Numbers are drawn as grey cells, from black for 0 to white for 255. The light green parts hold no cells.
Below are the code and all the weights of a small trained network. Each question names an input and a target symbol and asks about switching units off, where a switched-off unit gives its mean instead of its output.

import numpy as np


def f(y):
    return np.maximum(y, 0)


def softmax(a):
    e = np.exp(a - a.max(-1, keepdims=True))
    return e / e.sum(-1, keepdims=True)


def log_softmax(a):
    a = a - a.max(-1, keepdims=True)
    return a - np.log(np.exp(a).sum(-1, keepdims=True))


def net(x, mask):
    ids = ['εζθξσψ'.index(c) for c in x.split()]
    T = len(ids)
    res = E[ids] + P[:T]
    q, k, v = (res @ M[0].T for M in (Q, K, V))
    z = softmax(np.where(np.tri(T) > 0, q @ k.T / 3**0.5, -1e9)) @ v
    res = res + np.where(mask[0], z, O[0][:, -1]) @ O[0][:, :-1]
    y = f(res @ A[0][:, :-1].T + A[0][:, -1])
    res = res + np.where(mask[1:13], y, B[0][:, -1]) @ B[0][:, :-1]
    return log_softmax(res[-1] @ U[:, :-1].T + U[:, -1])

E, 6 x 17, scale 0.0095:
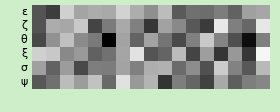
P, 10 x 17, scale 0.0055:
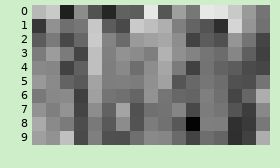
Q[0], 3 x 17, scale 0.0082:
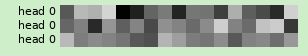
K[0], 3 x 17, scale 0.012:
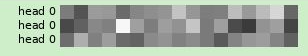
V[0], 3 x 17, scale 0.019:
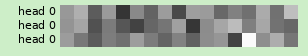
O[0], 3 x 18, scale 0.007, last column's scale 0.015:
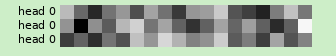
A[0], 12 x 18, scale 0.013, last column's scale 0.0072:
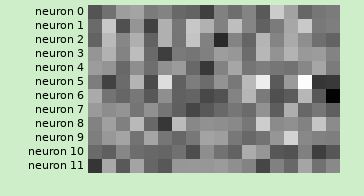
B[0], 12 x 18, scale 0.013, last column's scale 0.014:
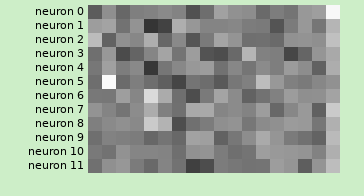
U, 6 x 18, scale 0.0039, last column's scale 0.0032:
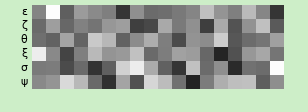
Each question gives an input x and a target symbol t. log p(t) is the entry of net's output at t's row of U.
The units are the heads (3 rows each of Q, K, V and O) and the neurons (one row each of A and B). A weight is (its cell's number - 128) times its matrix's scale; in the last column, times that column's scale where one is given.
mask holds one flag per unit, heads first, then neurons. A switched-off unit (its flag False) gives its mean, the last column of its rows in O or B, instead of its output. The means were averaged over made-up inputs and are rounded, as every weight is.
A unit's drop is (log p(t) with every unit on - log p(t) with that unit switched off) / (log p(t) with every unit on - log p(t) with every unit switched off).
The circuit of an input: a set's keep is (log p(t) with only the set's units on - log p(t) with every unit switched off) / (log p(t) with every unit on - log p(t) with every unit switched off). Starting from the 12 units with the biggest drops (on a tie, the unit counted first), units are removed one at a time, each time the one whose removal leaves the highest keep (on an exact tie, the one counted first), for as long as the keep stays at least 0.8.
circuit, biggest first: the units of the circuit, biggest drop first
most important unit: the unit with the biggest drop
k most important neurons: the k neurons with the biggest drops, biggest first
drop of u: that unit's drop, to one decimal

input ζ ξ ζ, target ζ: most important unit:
neuron 11
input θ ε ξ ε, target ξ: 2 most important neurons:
(neuron 7; neuron 11)
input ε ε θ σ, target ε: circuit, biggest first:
(head 0; neuron 3)
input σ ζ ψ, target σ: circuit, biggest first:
(neuron 1; head 0)
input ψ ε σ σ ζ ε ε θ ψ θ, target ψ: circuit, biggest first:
(head 0; neuron 2)
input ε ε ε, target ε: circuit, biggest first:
(head 0; neuron 3)
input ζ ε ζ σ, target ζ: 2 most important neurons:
(neuron 11; neuron 6)
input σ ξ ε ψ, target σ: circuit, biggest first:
(neuron 8; neuron 6)
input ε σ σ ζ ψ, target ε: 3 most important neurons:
(neuron 8; neuron 0; neuron 3)
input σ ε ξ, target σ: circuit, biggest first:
(head 0; neuron 1)
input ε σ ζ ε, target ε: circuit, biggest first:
(head 0; neuron 8)
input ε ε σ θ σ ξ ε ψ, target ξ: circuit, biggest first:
(head 0; neuron 7)
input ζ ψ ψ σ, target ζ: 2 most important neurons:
(neuron 6; neuron 11)
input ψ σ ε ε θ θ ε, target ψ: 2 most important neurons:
(neuron 3; neuron 2)
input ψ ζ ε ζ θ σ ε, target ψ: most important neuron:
(neuron 3)
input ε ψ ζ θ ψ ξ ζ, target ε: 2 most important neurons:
(neuron 8; neuron 3)
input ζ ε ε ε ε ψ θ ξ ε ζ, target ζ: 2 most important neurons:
(neuron 6; neuron 11)
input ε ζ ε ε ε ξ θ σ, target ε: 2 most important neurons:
(neuron 4; neuron 8)
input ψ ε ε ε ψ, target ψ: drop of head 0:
1.3
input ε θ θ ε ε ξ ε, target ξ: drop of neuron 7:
0.2
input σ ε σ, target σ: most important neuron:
(neuron 1)
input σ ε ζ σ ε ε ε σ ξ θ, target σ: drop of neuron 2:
0.2
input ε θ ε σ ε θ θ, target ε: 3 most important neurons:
(neuron 3; neuron 8; neuron 6)
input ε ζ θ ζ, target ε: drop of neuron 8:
0.5
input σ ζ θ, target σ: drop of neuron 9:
-0.1
